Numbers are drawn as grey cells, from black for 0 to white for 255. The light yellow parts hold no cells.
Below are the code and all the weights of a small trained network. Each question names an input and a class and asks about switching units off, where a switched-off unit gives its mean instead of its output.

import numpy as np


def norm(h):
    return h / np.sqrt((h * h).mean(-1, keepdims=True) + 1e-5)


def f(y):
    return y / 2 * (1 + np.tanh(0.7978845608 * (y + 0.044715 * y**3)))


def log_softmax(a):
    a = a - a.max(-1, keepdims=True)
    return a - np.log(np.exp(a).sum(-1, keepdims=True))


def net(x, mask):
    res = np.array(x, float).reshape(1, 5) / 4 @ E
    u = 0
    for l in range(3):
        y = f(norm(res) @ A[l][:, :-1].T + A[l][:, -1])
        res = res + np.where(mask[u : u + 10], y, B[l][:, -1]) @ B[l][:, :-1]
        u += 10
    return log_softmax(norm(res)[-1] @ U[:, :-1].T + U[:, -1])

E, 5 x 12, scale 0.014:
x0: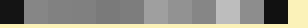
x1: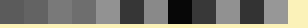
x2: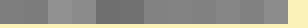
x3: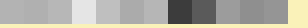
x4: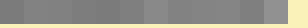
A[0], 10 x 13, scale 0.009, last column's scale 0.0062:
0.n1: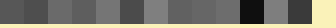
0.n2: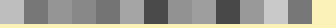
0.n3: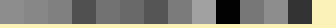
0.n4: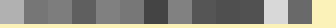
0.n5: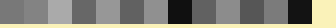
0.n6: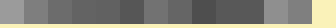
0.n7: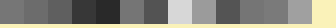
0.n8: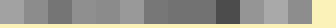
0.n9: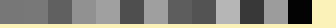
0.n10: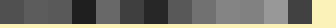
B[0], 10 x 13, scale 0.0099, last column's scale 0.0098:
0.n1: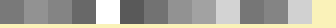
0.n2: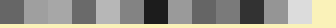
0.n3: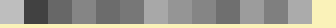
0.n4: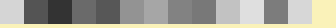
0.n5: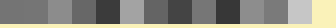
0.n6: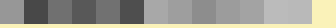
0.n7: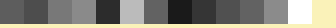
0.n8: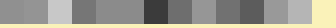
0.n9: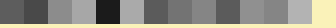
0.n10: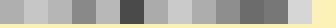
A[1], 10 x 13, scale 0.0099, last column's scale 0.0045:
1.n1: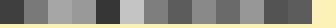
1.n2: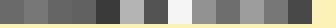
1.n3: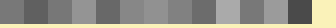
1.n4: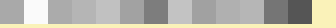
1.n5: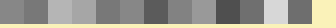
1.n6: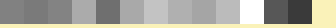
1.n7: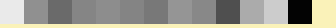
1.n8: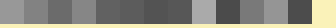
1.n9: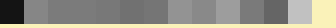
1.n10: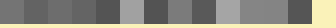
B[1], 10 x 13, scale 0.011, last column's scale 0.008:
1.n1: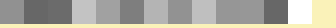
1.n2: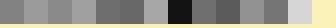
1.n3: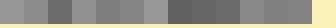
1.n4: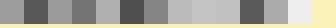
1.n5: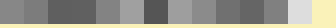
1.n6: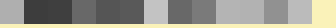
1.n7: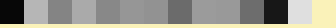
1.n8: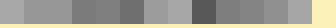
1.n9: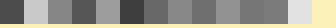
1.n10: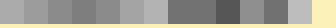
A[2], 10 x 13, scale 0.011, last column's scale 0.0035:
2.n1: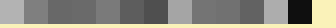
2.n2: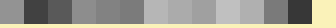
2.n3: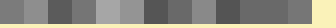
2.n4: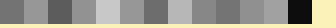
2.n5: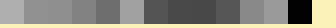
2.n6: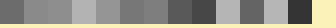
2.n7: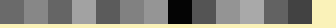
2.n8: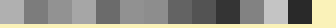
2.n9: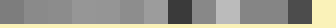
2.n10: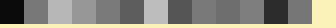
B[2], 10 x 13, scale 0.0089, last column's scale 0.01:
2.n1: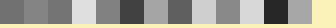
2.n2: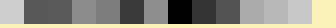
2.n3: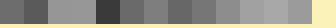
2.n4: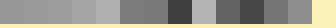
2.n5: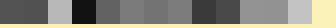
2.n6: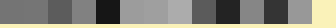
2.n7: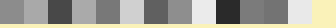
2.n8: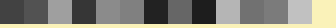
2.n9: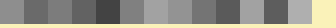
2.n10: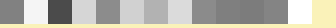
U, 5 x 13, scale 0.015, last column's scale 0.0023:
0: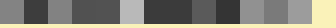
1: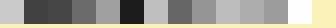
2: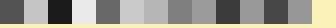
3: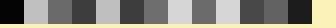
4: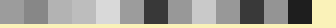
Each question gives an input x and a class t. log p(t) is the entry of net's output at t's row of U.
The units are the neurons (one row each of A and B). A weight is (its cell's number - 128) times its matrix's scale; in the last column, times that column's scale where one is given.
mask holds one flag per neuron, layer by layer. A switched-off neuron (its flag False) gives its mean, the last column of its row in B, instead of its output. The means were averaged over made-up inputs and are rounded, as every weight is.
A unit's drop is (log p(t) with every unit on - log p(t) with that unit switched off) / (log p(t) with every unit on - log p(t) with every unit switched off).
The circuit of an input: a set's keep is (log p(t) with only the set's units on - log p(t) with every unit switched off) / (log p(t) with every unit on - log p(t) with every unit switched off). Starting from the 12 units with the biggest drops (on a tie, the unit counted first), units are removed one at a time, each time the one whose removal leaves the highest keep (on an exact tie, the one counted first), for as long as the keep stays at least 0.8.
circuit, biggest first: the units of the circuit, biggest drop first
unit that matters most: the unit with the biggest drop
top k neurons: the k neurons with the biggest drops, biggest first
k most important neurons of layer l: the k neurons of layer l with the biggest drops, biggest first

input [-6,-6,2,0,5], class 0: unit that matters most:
0.n10
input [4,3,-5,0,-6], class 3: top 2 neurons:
(0.n7 1.n9)
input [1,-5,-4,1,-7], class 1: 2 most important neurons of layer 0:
(0.n5 0.n7)
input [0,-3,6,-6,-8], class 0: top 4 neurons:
(0.n7 1.n7 2.n8 0.n3)
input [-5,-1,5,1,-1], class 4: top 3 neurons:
(0.n7 0.n2 0.n5)
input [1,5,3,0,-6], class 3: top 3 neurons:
(0.n7 0.n1 0.n10)
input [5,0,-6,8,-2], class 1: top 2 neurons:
(0.n7 1.n4)
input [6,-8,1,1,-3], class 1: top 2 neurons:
(1.n6 1.n4)
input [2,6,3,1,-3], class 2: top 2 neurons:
(0.n5 0.n2)
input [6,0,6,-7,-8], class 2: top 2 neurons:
(0.n7 2.n10)
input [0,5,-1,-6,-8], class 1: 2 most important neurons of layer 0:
(0.n6 0.n2)
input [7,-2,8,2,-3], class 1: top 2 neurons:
(0.n7 1.n6)
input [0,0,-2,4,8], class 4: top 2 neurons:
(0.n4 0.n7)
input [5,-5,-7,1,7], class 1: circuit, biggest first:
(1.n6)
